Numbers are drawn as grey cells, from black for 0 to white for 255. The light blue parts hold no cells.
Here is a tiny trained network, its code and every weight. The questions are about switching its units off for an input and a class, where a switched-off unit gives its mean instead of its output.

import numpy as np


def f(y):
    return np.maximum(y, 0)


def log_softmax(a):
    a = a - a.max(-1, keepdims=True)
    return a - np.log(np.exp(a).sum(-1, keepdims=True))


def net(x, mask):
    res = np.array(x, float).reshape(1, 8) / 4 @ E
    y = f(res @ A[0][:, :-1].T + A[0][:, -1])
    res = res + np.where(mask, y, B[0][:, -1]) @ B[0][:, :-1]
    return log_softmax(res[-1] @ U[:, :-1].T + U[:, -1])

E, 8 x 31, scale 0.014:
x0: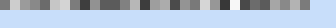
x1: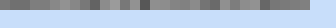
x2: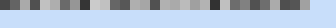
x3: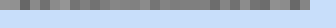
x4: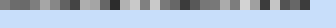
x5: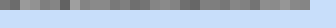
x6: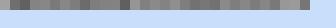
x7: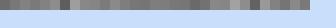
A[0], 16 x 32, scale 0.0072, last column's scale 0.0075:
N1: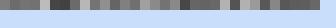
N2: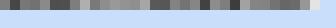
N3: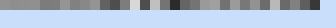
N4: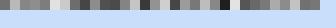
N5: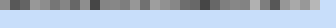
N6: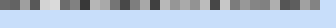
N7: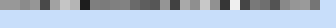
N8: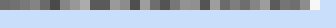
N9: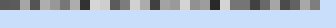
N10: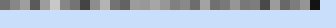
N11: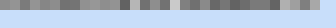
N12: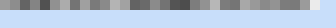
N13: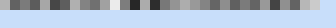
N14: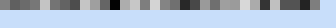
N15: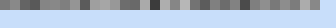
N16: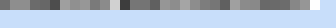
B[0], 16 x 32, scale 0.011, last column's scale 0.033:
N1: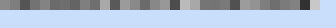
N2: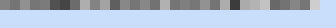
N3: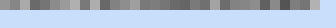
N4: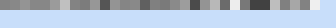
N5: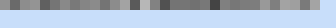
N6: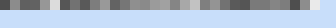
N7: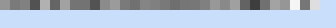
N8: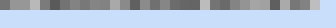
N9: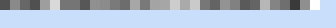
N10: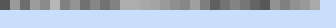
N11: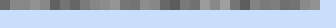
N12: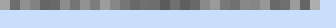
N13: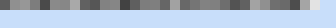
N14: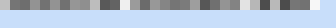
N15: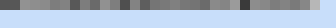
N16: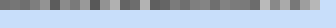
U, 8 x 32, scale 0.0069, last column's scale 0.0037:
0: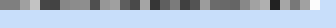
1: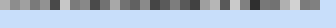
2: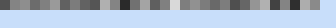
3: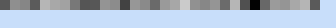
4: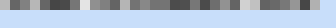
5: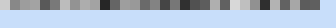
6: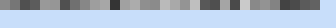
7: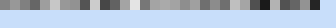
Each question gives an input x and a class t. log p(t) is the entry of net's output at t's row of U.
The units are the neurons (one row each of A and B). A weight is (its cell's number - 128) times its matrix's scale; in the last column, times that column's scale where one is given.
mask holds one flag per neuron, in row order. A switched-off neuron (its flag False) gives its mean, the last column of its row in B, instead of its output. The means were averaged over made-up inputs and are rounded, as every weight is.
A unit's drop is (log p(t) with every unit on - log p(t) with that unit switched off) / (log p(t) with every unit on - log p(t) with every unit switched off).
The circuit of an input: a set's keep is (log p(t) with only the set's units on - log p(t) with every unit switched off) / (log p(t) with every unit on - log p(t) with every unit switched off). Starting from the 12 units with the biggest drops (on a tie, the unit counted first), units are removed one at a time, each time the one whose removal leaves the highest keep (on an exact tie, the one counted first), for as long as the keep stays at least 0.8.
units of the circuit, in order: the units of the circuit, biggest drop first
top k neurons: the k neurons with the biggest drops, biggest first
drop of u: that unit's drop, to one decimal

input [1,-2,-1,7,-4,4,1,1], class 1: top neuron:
N9
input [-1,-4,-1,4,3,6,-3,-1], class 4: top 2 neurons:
N9, N6
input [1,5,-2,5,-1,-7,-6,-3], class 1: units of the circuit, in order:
N14, N9
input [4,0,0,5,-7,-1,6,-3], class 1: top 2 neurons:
N9, N6
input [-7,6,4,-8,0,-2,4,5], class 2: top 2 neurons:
N14, N13
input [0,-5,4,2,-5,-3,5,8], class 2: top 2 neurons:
N4, N13
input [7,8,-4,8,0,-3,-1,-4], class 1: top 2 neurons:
N14, N7
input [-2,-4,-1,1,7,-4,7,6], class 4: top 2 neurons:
N9, N6
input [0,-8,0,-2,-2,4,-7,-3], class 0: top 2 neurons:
N9, N4
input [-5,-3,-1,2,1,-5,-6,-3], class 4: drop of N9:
0.5
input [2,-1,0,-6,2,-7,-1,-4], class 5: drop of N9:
0.7
